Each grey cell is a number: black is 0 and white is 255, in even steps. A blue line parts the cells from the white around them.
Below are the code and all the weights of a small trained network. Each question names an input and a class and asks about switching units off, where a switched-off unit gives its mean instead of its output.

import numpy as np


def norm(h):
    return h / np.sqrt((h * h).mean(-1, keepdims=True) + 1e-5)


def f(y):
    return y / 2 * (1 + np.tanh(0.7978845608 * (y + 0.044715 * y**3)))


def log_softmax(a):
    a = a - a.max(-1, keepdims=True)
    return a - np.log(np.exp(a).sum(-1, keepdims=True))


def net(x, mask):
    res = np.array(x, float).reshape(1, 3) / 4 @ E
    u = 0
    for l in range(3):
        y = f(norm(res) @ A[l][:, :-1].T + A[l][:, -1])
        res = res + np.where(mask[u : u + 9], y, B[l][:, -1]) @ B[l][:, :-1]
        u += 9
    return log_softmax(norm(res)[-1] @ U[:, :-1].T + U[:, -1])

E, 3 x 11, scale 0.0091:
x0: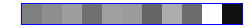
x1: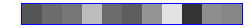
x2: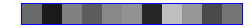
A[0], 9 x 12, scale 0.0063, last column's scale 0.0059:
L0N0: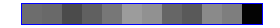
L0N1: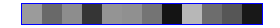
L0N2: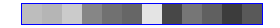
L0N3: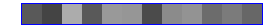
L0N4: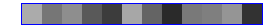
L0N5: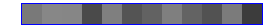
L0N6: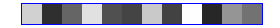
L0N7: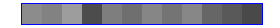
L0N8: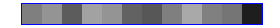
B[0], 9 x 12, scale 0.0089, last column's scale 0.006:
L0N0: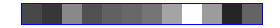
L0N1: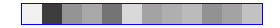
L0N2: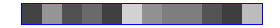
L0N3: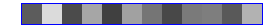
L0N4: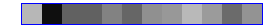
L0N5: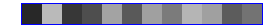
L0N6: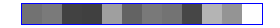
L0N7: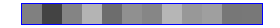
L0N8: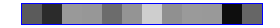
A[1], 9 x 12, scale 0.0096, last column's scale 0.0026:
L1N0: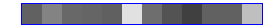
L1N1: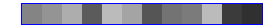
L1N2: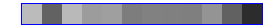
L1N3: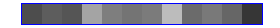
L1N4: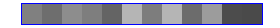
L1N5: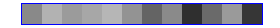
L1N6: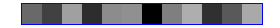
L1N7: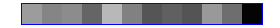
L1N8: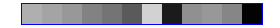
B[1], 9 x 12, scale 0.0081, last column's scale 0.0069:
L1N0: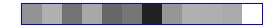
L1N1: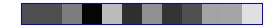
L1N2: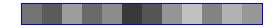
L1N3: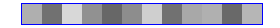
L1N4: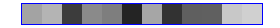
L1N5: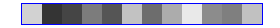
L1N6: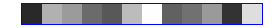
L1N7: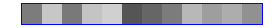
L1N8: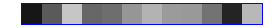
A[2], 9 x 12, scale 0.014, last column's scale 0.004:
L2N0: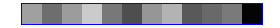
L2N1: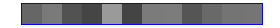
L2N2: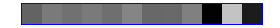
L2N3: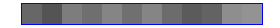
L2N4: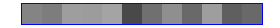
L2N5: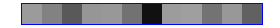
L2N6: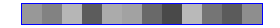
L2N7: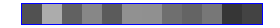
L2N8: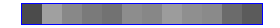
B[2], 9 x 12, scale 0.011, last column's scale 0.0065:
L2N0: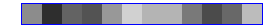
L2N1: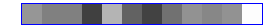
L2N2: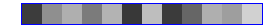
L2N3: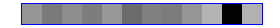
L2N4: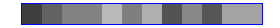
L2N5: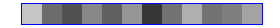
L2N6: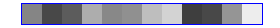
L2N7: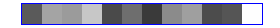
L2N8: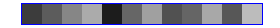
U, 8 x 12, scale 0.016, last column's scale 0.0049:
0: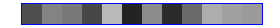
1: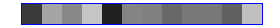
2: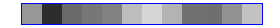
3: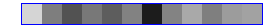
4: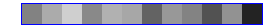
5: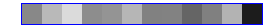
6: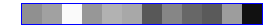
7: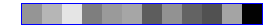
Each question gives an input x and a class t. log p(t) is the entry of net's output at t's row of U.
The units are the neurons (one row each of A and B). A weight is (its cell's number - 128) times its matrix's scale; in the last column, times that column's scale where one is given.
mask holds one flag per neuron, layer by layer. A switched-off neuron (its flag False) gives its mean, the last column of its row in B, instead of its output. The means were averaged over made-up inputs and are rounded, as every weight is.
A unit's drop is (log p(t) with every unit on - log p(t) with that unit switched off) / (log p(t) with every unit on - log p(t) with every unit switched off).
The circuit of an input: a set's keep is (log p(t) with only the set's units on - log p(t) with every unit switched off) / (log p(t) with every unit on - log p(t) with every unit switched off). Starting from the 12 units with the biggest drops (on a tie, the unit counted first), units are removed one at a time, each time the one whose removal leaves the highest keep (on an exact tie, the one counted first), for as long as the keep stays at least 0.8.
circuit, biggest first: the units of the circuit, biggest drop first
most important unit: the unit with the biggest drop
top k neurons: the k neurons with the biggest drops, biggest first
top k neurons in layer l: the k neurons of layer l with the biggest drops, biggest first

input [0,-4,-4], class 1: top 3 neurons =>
L0N2, L1N8, L1N5
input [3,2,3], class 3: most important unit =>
L0N3
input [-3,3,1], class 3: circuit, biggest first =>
L1N6, L2N5
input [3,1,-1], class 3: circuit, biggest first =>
L1N6, L2N2
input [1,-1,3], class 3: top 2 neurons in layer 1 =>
L1N0, L1N8
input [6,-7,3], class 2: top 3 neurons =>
L0N1, L2N6, L0N6
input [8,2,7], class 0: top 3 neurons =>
L1N1, L1N4, L0N2
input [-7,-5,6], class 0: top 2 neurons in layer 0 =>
L0N6, L0N2
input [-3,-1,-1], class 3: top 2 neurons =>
L0N6, L1N6
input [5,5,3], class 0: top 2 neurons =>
L1N1, L1N4
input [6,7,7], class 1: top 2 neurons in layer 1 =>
L1N6, L1N3
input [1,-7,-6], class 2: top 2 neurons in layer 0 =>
L0N1, L0N3
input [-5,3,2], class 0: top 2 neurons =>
L2N2, L1N0
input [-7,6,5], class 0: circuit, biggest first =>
L2N2
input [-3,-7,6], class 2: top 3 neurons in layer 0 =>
L0N1, L0N2, L0N4
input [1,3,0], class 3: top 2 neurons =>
L1N5, L1N6
